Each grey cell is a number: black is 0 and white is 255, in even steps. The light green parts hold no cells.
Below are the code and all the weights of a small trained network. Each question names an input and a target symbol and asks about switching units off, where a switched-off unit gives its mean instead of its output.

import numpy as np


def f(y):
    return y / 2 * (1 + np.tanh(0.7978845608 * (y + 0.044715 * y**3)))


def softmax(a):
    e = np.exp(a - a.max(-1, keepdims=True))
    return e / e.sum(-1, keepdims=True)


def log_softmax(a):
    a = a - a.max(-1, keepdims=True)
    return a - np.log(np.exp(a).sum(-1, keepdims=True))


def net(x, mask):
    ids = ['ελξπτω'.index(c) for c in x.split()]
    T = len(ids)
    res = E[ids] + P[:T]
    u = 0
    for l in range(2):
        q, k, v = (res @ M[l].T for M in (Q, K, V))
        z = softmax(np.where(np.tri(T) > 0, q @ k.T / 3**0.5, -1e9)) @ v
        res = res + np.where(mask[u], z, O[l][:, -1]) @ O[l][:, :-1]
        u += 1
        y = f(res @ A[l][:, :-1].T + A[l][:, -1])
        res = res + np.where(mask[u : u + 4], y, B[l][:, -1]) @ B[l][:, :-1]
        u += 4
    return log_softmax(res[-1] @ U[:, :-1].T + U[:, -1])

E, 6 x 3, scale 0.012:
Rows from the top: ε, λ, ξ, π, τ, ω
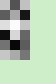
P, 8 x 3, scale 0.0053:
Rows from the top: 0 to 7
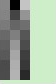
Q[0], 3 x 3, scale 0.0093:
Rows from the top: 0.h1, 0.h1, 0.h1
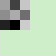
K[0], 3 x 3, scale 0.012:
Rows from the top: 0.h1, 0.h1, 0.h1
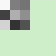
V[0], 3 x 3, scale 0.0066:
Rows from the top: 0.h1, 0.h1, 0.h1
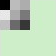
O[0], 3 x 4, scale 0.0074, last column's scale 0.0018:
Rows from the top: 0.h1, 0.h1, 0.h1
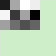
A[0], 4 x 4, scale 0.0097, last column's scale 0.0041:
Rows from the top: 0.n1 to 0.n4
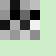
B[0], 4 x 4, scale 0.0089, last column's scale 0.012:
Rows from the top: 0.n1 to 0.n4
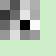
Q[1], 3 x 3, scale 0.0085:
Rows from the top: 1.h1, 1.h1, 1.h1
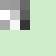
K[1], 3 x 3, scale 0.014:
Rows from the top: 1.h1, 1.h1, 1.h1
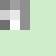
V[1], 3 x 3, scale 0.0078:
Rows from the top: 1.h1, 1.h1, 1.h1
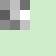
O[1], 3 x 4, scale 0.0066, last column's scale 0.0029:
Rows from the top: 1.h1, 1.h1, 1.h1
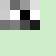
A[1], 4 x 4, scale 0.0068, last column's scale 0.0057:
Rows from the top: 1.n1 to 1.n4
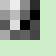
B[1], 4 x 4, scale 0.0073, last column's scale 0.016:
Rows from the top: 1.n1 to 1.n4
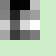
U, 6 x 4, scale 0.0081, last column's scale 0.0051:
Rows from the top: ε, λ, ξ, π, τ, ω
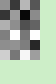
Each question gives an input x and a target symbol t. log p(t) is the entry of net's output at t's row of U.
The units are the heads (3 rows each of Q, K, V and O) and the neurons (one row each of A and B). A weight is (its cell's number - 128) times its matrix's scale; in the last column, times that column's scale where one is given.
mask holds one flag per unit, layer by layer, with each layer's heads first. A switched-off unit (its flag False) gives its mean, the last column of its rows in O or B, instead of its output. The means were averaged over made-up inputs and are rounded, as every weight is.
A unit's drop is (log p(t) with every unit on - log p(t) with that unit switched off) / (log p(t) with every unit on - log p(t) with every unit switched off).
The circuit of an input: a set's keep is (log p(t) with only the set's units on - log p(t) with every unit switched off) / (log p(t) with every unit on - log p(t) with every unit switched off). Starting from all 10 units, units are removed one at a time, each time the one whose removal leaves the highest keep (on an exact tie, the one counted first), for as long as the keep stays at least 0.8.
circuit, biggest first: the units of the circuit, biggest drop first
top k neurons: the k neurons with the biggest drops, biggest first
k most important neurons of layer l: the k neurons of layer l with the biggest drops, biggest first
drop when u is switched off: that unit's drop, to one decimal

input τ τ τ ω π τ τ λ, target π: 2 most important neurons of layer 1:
(1.n3, 1.n1)
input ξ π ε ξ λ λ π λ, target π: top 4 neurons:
(1.n3, 1.n1, 0.n3, 0.n4)
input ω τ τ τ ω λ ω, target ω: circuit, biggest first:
(1.h1, 0.n3)
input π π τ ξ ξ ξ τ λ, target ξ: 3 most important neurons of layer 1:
(1.n3, 1.n1, 1.n2)
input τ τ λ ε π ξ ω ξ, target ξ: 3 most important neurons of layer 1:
(1.n1, 1.n3, 1.n2)
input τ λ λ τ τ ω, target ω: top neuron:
(0.n3)
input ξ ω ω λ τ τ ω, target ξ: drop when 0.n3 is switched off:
0.1
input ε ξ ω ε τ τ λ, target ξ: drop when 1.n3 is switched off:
1.7
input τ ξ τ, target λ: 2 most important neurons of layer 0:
(0.n2, 0.n4)
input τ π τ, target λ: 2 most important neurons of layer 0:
(0.n2, 0.n4)
